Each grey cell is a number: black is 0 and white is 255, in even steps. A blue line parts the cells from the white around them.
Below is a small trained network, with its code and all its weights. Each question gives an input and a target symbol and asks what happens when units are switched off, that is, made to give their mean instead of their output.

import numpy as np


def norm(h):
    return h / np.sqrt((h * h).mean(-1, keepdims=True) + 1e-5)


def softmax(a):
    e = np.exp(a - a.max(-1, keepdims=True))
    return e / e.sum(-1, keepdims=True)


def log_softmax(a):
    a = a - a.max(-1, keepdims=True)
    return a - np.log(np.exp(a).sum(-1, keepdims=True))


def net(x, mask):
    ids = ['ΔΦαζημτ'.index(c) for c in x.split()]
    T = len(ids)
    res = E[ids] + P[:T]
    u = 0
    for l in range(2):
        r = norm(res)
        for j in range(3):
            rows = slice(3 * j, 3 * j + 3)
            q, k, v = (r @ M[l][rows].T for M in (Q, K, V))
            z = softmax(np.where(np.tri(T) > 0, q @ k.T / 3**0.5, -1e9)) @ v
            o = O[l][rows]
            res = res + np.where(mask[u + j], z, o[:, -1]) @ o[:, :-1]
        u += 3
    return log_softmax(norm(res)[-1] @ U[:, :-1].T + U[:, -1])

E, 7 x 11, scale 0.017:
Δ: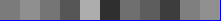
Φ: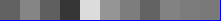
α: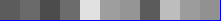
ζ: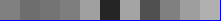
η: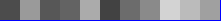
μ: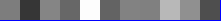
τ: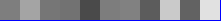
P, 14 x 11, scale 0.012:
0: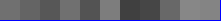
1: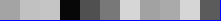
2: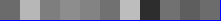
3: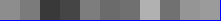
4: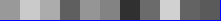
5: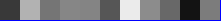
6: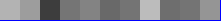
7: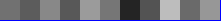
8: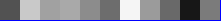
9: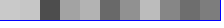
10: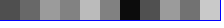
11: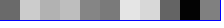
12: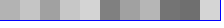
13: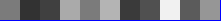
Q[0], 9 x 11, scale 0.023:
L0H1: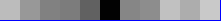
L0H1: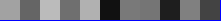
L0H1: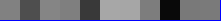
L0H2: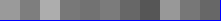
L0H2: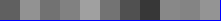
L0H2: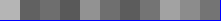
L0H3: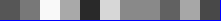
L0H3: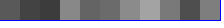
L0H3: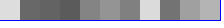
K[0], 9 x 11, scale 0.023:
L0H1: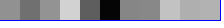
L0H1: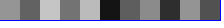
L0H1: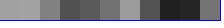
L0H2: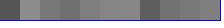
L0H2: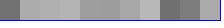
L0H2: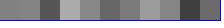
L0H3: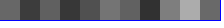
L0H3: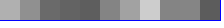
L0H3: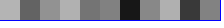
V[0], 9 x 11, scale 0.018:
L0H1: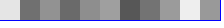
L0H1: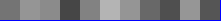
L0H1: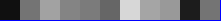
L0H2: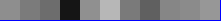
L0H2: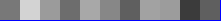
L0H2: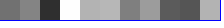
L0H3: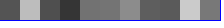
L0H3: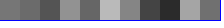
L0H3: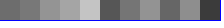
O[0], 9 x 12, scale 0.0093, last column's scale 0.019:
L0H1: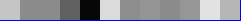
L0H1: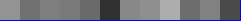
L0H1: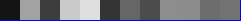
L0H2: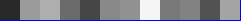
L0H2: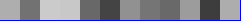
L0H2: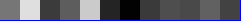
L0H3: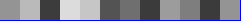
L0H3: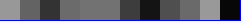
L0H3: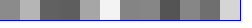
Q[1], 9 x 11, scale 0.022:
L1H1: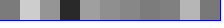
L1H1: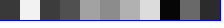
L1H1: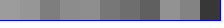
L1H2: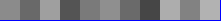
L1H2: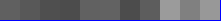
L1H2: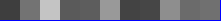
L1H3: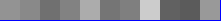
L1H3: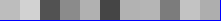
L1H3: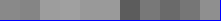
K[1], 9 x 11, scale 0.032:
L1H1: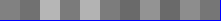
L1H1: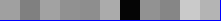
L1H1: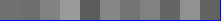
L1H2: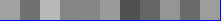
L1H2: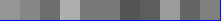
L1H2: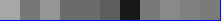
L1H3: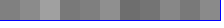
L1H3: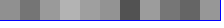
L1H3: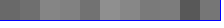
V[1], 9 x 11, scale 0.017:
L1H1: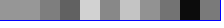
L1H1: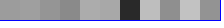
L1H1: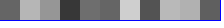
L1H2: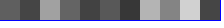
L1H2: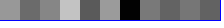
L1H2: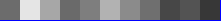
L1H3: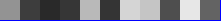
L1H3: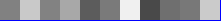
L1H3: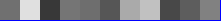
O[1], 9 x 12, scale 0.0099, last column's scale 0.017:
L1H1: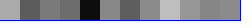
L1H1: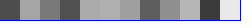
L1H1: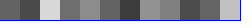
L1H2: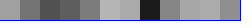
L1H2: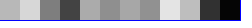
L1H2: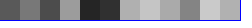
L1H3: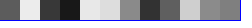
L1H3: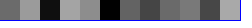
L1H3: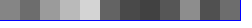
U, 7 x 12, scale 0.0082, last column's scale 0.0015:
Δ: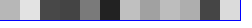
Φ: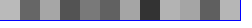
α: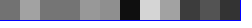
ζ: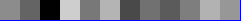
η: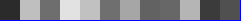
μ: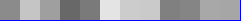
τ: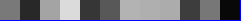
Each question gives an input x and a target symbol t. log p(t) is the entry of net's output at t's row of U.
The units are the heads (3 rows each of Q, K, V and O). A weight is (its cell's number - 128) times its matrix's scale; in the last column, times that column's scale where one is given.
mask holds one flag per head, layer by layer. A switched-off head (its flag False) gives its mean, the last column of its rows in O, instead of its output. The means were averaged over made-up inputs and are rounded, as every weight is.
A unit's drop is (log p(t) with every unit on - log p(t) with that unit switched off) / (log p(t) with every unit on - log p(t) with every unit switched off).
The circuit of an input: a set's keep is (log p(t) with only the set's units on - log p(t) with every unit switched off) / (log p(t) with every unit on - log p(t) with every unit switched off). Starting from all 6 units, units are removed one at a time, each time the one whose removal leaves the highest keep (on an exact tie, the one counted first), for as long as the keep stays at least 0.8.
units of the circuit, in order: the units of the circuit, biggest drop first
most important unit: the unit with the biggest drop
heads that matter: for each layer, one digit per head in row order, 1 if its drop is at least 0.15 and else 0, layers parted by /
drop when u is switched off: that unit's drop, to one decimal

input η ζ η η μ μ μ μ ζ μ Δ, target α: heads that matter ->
011 / 010
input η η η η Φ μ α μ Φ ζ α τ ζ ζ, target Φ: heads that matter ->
011 / 010
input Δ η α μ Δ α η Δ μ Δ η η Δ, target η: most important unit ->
L0H2
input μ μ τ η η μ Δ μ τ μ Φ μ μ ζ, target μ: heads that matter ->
001 / 000
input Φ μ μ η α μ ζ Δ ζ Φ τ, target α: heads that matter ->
010 / 010
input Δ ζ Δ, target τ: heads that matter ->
011 / 100
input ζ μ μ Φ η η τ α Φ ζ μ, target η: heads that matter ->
010 / 000
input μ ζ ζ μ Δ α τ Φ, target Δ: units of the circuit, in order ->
(L0H2 L1H2)
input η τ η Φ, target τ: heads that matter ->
001 / 000
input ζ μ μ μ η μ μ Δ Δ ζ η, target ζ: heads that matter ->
010 / 000
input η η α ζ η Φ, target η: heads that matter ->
100 / 000
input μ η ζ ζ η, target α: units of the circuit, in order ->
(L0H2 L1H2 L0H3)
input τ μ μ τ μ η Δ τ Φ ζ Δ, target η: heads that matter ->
011 / 100
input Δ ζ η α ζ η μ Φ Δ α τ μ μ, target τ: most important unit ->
L1H3
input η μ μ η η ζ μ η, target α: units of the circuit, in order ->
(L0H2 L1H2)
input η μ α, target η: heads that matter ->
000 / 000
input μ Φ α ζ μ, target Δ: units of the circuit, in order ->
(L0H3 L0H2 L1H2)
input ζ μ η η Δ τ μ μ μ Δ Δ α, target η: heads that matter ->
100 / 000
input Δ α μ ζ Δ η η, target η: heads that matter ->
011 / 001
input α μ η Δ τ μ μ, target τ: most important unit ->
L0H3
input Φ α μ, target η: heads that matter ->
100 / 000
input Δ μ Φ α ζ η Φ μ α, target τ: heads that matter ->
101 / 100
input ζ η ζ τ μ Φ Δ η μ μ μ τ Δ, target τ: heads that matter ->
001 / 000
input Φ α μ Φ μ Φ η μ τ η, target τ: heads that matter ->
001 / 000
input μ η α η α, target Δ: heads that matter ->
011 / 010
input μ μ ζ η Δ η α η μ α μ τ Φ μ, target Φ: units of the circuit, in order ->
(L0H2 L0H3 L1H2)
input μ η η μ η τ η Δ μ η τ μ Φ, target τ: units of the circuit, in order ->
(L1H3)
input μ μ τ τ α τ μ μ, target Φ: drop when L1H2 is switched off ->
0.9
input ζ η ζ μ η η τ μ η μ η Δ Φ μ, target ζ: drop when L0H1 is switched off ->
0.1
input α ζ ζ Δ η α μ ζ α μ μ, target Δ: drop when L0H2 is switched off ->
1.1
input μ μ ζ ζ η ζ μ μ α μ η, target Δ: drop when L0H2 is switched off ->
1.0
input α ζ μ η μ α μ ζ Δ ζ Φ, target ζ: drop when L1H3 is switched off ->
0.2
